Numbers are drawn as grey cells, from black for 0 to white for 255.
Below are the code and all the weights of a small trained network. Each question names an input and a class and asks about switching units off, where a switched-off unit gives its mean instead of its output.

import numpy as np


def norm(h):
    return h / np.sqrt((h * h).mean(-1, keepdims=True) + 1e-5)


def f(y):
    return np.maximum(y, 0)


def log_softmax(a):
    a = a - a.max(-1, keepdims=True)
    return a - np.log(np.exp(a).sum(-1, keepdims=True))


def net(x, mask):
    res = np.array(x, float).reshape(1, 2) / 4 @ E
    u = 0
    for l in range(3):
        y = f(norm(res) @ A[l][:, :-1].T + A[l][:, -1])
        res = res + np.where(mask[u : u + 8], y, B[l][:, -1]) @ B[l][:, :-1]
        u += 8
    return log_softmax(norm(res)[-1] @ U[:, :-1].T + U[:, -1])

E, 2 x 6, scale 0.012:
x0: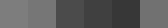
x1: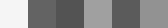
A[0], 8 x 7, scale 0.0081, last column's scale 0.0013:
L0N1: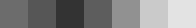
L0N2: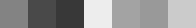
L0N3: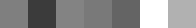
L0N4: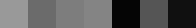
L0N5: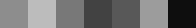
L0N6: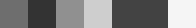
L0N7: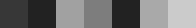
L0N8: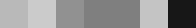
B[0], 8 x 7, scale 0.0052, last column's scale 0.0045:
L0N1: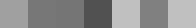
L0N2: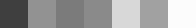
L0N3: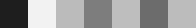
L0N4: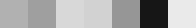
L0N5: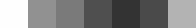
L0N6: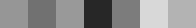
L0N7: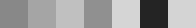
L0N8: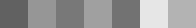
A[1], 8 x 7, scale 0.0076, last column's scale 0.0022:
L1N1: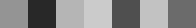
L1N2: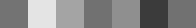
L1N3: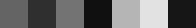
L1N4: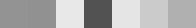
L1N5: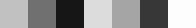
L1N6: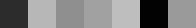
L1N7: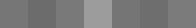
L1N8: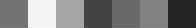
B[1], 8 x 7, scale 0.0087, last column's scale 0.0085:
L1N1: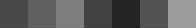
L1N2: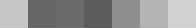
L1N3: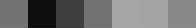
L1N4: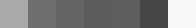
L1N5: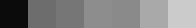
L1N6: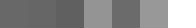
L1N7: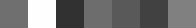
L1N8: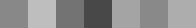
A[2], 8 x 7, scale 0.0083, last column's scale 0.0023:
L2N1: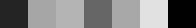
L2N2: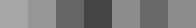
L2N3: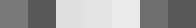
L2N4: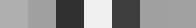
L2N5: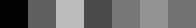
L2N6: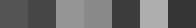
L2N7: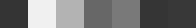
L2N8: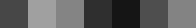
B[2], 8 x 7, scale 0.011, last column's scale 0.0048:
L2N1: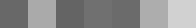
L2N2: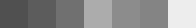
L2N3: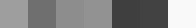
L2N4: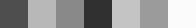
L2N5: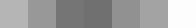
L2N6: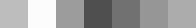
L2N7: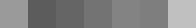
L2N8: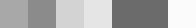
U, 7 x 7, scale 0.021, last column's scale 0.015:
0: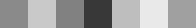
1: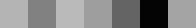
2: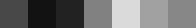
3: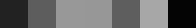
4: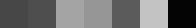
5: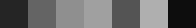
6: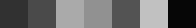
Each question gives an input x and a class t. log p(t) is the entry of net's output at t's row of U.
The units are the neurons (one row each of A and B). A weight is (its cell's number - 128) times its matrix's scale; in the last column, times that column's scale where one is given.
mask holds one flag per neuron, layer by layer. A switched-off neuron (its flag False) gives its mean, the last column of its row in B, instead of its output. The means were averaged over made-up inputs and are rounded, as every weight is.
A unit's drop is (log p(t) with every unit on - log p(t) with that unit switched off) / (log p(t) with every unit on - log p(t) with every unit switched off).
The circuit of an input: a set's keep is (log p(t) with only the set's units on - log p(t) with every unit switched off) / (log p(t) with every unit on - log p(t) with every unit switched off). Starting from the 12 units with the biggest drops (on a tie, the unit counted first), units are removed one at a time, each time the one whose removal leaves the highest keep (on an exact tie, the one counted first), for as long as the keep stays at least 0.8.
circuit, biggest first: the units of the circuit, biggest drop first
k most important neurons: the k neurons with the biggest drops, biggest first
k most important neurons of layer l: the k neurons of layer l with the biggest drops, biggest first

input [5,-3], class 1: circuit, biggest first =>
L2N8
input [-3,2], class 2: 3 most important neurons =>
L0N2; L0N4; L0N7
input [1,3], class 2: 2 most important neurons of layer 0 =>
L0N3; L0N6
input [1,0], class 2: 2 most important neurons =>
L1N2; L2N8
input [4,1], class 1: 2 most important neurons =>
L0N5; L0N2
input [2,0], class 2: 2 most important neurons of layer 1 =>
L1N2; L1N4
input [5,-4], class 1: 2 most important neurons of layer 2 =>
L2N8; L2N4
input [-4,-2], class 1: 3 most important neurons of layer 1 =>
L1N5; L1N8; L1N1
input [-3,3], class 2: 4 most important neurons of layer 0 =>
L0N2; L0N4; L0N7; L0N3
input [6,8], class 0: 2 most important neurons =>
L2N4; L1N4
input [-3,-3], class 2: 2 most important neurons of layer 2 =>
L2N4; L2N6
